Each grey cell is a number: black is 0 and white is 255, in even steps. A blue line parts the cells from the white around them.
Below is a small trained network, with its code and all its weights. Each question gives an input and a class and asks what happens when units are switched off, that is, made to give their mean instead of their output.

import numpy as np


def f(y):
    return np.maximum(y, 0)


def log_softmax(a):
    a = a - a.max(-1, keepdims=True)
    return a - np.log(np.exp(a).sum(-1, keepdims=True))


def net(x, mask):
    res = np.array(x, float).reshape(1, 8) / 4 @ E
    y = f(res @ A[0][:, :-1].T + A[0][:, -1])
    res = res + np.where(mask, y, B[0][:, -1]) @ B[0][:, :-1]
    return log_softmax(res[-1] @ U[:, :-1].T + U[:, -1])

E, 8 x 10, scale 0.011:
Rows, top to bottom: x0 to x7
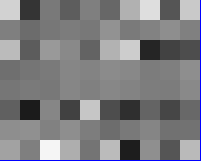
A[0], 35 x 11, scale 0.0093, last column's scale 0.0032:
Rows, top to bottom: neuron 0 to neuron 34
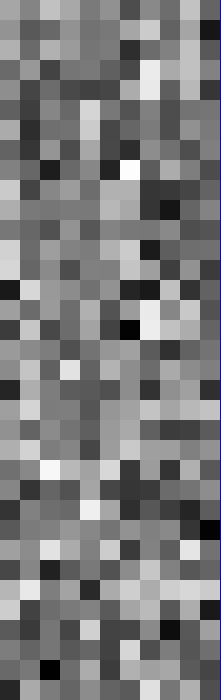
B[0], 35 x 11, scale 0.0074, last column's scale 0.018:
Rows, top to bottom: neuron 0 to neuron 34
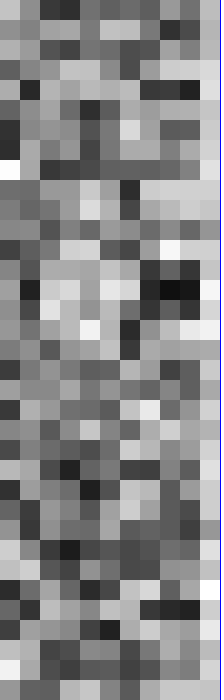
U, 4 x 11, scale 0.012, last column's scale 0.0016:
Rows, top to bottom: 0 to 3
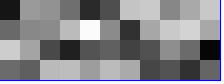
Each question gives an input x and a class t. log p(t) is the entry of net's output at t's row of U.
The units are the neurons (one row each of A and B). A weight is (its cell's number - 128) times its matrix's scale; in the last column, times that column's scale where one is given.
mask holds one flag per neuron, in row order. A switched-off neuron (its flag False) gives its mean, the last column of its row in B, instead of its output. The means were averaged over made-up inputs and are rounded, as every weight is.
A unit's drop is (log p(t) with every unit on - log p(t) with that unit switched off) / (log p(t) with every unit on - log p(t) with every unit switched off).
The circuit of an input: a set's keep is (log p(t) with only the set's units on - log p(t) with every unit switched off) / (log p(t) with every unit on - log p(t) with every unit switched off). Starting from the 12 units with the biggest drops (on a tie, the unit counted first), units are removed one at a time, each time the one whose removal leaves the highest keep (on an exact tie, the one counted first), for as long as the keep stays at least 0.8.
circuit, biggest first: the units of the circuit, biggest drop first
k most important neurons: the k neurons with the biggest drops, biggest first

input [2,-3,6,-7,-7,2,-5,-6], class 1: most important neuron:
(neuron 12)
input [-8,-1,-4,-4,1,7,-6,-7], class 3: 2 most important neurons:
(neuron 14; neuron 25)
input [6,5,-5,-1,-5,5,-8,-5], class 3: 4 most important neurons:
(neuron 4; neuron 15; neuron 30; neuron 29)
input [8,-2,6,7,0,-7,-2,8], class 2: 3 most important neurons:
(neuron 27; neuron 23; neuron 0)
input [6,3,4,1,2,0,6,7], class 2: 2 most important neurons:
(neuron 27; neuron 23)
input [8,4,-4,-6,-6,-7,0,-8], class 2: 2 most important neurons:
(neuron 8; neuron 33)
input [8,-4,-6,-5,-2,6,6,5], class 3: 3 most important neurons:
(neuron 15; neuron 4; neuron 30)
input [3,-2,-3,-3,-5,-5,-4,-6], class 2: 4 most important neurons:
(neuron 8; neuron 33; neuron 28; neuron 31)
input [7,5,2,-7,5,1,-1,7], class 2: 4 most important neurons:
(neuron 27; neuron 23; neuron 14; neuron 0)
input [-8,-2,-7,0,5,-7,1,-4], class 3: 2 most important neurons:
(neuron 14; neuron 31)
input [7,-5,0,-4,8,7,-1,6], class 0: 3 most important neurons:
(neuron 31; neuron 14; neuron 5)
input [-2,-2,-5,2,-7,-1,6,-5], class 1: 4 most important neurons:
(neuron 16; neuron 27; neuron 23; neuron 3)
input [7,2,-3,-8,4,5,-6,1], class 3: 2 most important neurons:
(neuron 4; neuron 15)
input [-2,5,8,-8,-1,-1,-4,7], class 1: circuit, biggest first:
(neuron 12)
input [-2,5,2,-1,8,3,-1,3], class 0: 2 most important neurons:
(neuron 8; neuron 33)
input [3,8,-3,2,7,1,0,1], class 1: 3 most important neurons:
(neuron 14; neuron 25; neuron 3)
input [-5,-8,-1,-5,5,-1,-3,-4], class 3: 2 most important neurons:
(neuron 14; neuron 27)
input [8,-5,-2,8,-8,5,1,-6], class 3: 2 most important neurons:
(neuron 4; neuron 30)
